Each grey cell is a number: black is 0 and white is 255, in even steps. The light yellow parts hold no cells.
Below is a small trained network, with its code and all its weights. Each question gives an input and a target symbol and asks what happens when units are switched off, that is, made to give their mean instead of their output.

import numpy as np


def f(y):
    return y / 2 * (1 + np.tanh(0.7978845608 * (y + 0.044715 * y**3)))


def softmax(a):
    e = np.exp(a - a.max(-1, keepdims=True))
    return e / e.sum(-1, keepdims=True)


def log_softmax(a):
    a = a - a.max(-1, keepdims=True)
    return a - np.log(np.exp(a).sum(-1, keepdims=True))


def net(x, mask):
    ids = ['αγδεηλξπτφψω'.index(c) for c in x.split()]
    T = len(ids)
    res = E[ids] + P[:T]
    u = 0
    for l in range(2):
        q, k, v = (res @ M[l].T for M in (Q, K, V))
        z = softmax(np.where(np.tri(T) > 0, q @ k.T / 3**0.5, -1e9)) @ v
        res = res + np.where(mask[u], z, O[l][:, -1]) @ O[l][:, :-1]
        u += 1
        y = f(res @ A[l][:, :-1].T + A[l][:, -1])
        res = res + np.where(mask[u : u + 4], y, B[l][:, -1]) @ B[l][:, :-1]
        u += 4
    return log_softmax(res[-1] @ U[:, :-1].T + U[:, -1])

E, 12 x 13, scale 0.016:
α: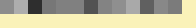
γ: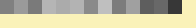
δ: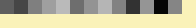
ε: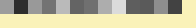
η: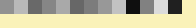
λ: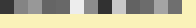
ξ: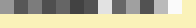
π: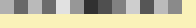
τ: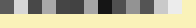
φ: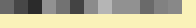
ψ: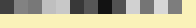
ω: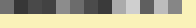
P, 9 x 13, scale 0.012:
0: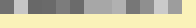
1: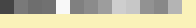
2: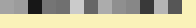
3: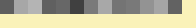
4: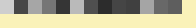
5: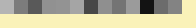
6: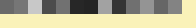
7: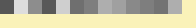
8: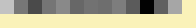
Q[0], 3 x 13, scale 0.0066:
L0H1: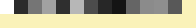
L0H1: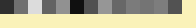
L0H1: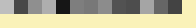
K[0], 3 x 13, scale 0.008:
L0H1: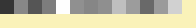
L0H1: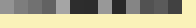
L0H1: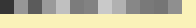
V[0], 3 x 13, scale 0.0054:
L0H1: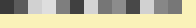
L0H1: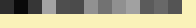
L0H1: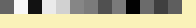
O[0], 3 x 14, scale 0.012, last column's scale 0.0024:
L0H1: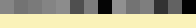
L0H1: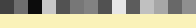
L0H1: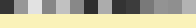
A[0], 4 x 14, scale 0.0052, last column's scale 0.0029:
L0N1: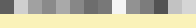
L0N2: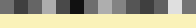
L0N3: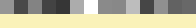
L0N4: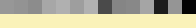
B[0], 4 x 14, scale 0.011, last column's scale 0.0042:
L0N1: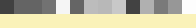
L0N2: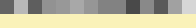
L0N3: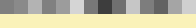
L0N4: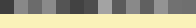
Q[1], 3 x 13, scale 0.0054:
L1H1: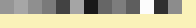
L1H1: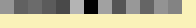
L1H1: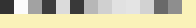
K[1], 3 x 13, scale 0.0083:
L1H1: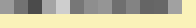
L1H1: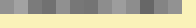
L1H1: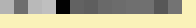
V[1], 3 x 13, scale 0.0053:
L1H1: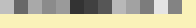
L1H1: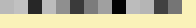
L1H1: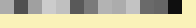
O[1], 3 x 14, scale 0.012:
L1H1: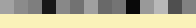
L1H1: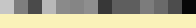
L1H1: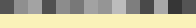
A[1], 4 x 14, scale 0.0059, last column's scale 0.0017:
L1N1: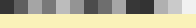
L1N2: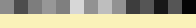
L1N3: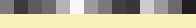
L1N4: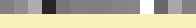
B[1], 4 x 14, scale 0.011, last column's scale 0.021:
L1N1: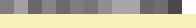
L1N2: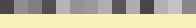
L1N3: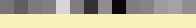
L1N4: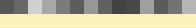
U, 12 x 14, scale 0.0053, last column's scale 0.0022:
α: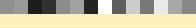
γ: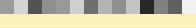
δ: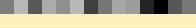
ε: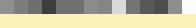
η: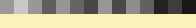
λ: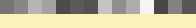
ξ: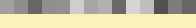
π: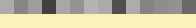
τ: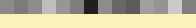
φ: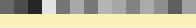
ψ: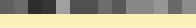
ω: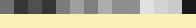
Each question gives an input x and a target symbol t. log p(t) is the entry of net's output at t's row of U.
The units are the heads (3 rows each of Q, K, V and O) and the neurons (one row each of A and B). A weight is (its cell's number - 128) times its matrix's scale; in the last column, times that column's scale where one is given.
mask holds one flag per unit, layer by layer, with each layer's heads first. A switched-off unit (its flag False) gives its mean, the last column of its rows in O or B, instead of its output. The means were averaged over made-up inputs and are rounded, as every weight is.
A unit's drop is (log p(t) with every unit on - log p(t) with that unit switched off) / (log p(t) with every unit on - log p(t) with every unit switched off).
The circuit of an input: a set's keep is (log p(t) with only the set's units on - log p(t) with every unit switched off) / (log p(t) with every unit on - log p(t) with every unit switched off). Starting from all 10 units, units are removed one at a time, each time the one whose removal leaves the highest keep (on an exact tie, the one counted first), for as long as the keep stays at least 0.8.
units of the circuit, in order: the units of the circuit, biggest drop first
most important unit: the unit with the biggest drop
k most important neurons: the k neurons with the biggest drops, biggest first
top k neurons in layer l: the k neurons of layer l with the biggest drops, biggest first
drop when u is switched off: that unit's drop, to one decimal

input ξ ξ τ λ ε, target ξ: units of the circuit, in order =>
[L0H1; L0N3]
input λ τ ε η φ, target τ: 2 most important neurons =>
[L1N1; L0N1]
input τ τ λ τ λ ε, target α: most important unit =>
L1N4
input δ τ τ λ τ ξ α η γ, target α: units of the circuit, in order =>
[L1N4; L1N2]
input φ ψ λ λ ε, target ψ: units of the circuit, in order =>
[L1H1; L1N3; L0H1]
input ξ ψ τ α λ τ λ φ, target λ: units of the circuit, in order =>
[L1H1; L1N4]
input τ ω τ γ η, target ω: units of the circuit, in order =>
[L0H1; L1N1; L1H1]
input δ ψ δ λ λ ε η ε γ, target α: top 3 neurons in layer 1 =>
[L1N4; L1N2; L1N1]
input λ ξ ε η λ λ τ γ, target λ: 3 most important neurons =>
[L0N3; L1N4; L0N2]
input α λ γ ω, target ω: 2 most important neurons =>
[L1N1; L0N2]
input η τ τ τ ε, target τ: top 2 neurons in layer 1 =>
[L1N1; L1N3]
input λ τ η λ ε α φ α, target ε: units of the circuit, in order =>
[L1H1; L0H1; L0N1]
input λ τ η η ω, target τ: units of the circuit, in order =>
[L1H1; L1N1; L0N1]
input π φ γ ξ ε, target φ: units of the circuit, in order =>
[L0H1]
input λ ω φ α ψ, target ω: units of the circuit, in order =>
[L0H1; L1N1]
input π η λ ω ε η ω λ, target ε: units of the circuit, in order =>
[L1H1; L0H1]
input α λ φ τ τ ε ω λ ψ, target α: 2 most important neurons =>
[L0N1; L1N4]
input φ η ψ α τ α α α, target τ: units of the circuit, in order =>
[L1H1; L1N1]
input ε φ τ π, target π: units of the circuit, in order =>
[L0H1; L1N1; L1H1]
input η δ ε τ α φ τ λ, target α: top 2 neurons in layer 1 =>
[L1N3; L1N1]
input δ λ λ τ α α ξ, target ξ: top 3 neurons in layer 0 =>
[L0N3; L0N2; L0N1]
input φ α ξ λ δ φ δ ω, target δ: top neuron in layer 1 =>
[L1N1]
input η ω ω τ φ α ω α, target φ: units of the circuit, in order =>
[L0H1; L0N1]
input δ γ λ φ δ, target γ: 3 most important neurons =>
[L0N1; L1N2; L1N4]
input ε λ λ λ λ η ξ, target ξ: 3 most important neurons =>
[L0N3; L0N1; L0N2]
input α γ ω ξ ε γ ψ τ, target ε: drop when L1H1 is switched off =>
0.3
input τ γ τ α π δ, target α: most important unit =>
L1N2
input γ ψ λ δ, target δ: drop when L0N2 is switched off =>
0.1
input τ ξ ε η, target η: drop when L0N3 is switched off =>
0.0
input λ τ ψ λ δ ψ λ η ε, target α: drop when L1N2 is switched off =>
0.5
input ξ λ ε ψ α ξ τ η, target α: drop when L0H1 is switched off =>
0.8
